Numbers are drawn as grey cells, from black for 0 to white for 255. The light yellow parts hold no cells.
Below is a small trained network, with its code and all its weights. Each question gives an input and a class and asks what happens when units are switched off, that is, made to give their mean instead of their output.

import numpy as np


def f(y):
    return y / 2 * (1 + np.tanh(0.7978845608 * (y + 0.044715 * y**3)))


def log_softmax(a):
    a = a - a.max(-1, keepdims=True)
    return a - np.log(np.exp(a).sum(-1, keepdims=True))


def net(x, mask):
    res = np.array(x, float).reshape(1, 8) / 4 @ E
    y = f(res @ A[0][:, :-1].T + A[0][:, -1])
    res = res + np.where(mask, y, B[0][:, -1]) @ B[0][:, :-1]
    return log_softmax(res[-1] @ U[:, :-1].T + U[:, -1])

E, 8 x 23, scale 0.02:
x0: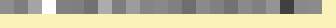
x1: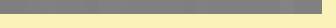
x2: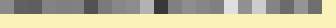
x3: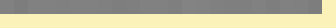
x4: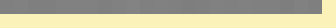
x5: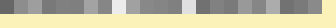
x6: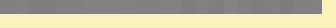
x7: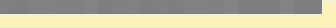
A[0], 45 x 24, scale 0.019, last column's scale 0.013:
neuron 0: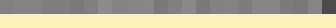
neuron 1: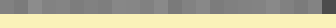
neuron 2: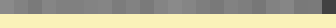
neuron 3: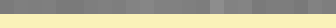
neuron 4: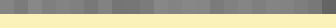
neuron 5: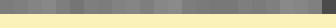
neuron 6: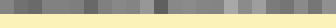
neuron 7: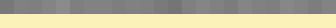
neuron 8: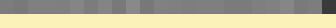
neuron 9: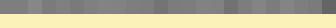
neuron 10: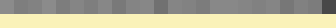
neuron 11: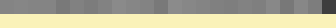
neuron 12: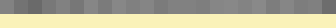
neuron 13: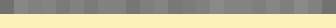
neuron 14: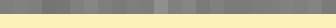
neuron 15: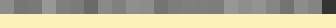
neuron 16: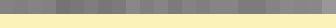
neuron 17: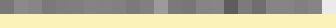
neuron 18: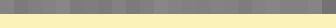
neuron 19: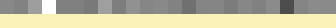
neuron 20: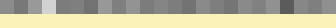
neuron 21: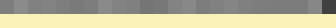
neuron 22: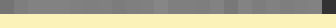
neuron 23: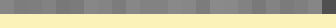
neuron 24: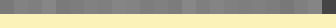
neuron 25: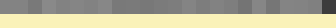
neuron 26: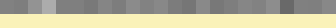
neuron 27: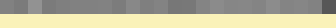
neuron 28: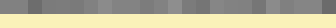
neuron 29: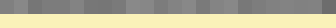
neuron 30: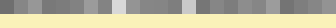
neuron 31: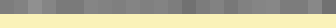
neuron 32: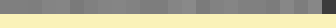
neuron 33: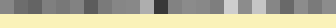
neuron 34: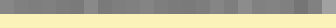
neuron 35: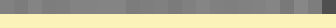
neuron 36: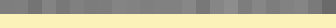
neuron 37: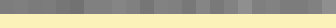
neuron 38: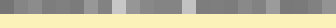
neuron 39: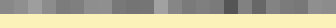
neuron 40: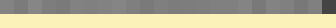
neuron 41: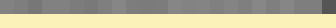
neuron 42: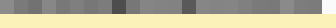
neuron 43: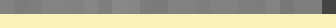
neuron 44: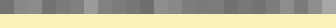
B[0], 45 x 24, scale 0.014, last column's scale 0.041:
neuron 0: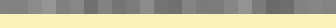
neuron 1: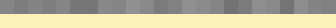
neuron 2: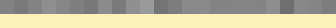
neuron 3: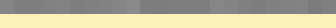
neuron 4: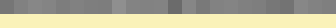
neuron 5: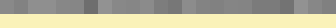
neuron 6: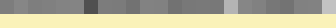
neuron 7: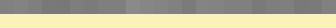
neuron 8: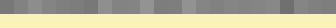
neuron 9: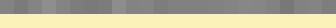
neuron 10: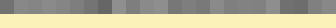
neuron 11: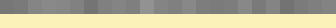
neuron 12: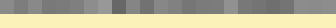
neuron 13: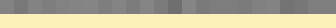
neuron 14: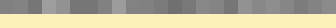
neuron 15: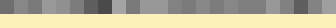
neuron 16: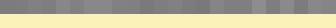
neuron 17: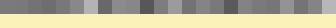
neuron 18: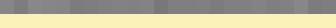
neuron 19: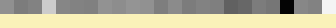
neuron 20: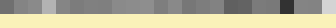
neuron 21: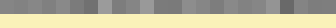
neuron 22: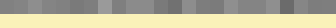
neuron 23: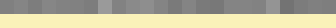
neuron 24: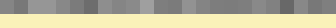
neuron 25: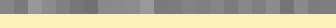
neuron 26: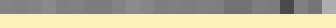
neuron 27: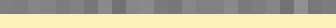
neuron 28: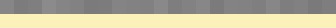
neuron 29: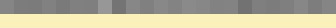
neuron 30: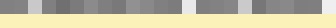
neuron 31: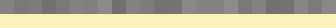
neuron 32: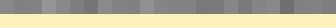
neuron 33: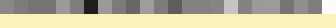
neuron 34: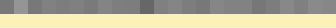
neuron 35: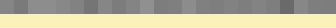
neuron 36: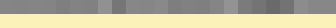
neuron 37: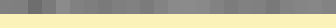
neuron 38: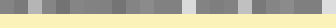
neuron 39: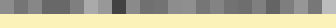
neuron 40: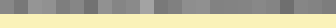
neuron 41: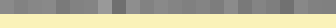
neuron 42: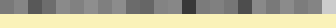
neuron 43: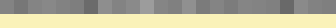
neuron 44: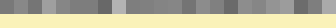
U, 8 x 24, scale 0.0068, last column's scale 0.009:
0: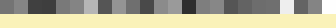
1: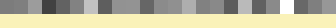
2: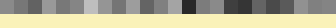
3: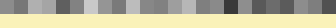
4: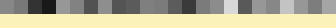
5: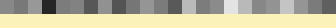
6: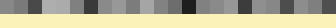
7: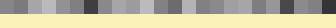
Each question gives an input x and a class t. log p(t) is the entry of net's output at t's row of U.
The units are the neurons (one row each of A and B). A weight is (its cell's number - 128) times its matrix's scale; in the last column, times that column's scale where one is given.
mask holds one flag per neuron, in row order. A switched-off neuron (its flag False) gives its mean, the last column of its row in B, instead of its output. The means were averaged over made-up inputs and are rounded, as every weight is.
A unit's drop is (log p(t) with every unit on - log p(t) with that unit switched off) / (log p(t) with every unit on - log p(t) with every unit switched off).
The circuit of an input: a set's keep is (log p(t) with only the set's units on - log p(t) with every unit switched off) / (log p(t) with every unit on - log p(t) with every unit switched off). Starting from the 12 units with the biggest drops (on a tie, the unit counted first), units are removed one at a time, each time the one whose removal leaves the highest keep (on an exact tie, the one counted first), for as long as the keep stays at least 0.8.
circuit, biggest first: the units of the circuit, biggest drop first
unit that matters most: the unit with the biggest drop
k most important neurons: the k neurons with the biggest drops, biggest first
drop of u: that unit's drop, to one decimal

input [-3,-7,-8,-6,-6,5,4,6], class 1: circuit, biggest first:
neuron 19
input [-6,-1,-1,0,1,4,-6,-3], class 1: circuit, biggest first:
neuron 33; neuron 19
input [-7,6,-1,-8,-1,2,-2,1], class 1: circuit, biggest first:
neuron 33; neuron 19
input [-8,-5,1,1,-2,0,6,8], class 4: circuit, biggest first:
neuron 30; neuron 19
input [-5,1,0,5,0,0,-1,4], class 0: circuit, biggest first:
neuron 33; neuron 30; neuron 19
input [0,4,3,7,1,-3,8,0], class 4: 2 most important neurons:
neuron 19; neuron 20
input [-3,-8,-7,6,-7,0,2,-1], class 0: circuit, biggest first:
neuron 30; neuron 19
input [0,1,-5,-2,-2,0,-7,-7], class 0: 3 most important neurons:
neuron 19; neuron 30; neuron 38
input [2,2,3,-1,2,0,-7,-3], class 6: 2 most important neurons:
neuron 30; neuron 38
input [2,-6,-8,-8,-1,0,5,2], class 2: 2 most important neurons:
neuron 30; neuron 38
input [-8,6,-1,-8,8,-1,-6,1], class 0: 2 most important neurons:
neuron 33; neuron 30
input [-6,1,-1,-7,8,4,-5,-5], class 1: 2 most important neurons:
neuron 33; neuron 19
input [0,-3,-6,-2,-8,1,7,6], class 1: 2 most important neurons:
neuron 19; neuron 20
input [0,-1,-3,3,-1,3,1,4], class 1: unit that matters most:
neuron 19
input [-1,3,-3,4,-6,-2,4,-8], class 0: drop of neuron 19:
0.2
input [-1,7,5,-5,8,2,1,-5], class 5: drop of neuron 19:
0.4
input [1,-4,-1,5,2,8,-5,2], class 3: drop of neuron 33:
0.5
